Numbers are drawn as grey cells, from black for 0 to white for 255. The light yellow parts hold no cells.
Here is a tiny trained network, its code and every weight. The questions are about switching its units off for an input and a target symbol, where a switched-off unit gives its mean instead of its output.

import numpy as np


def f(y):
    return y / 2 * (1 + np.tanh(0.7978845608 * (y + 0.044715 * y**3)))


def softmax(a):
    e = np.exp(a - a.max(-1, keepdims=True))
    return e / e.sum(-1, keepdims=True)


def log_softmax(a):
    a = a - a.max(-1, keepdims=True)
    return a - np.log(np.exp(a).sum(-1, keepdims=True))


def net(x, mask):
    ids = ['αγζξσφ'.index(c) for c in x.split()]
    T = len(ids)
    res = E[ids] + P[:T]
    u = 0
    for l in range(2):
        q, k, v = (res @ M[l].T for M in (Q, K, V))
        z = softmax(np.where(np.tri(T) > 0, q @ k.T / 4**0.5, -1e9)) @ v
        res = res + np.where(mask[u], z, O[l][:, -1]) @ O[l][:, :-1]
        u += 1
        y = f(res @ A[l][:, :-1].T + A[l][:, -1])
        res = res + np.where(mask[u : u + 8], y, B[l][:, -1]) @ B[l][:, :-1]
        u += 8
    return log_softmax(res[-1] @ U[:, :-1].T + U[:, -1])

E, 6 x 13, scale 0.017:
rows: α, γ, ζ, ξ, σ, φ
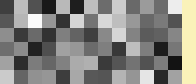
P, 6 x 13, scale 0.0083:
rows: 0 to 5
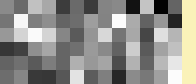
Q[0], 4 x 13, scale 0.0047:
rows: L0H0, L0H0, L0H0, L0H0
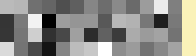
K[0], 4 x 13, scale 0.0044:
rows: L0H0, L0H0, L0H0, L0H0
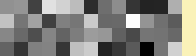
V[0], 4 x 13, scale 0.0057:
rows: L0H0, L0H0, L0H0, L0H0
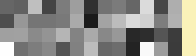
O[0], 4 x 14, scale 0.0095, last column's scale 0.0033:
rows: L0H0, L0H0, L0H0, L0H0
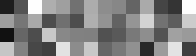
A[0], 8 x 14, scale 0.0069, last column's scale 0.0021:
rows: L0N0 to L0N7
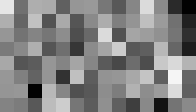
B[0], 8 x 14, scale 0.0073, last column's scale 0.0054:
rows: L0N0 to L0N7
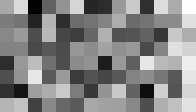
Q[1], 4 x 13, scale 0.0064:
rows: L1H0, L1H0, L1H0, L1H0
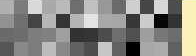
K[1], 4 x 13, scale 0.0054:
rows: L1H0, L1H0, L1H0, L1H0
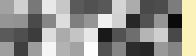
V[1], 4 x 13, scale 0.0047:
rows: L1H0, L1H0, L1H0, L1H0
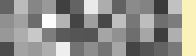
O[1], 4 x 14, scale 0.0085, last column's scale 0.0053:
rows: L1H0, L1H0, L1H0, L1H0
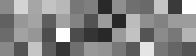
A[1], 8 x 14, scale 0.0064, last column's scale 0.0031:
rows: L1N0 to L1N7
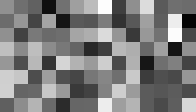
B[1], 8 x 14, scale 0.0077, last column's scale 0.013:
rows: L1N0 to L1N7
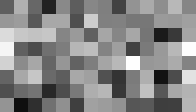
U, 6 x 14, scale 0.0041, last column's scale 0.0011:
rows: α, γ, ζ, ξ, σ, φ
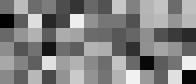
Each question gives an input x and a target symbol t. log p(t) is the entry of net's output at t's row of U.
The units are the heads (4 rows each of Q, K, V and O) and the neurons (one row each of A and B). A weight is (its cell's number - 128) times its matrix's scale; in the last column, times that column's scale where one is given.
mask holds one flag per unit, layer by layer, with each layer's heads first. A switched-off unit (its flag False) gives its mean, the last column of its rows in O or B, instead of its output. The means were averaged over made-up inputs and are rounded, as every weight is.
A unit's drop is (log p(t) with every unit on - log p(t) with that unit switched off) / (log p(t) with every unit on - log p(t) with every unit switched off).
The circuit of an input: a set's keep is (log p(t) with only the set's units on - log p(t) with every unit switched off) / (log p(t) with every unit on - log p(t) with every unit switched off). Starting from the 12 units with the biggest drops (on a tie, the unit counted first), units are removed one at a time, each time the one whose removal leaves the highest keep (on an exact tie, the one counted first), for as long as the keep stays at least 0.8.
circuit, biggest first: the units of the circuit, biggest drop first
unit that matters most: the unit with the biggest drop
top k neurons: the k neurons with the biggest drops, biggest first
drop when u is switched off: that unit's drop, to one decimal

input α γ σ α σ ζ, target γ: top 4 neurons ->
L0N4, L0N6, L0N5, L0N0
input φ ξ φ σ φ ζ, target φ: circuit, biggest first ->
L1H0, L1N4, L0N5
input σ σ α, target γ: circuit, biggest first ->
L0N4, L0H0, L1H0
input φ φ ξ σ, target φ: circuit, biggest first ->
L0N0, L1N4, L1H0
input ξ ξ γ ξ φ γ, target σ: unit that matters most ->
L1N7
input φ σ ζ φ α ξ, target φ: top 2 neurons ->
L0N6, L1N4
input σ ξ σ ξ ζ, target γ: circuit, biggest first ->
L0N4, L0H0, L0N6, L1H0
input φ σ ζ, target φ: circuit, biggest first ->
L1N4, L1H0
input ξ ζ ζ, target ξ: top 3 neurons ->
L1N6, L1N7, L0N4
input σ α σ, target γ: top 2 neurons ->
L0N4, L0N0
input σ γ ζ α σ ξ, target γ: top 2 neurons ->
L0N4, L0N5
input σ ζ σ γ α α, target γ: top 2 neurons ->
L0N6, L0N4
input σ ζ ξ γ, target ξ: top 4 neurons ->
L1N7, L0N0, L1N0, L0N6
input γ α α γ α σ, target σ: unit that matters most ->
L1H0
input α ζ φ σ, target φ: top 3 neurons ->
L1N4, L0N0, L0N1
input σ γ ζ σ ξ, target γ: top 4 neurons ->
L0N4, L0N6, L0N5, L0N0
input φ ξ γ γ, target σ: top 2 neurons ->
L1N3, L1N7
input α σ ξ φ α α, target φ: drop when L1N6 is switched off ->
0.0
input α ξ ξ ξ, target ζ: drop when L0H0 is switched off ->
0.3
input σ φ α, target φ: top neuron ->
L0N3
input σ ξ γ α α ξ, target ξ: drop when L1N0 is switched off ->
0.2
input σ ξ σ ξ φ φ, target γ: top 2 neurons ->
L0N5, L0N4
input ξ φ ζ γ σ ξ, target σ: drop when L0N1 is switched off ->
-0.1
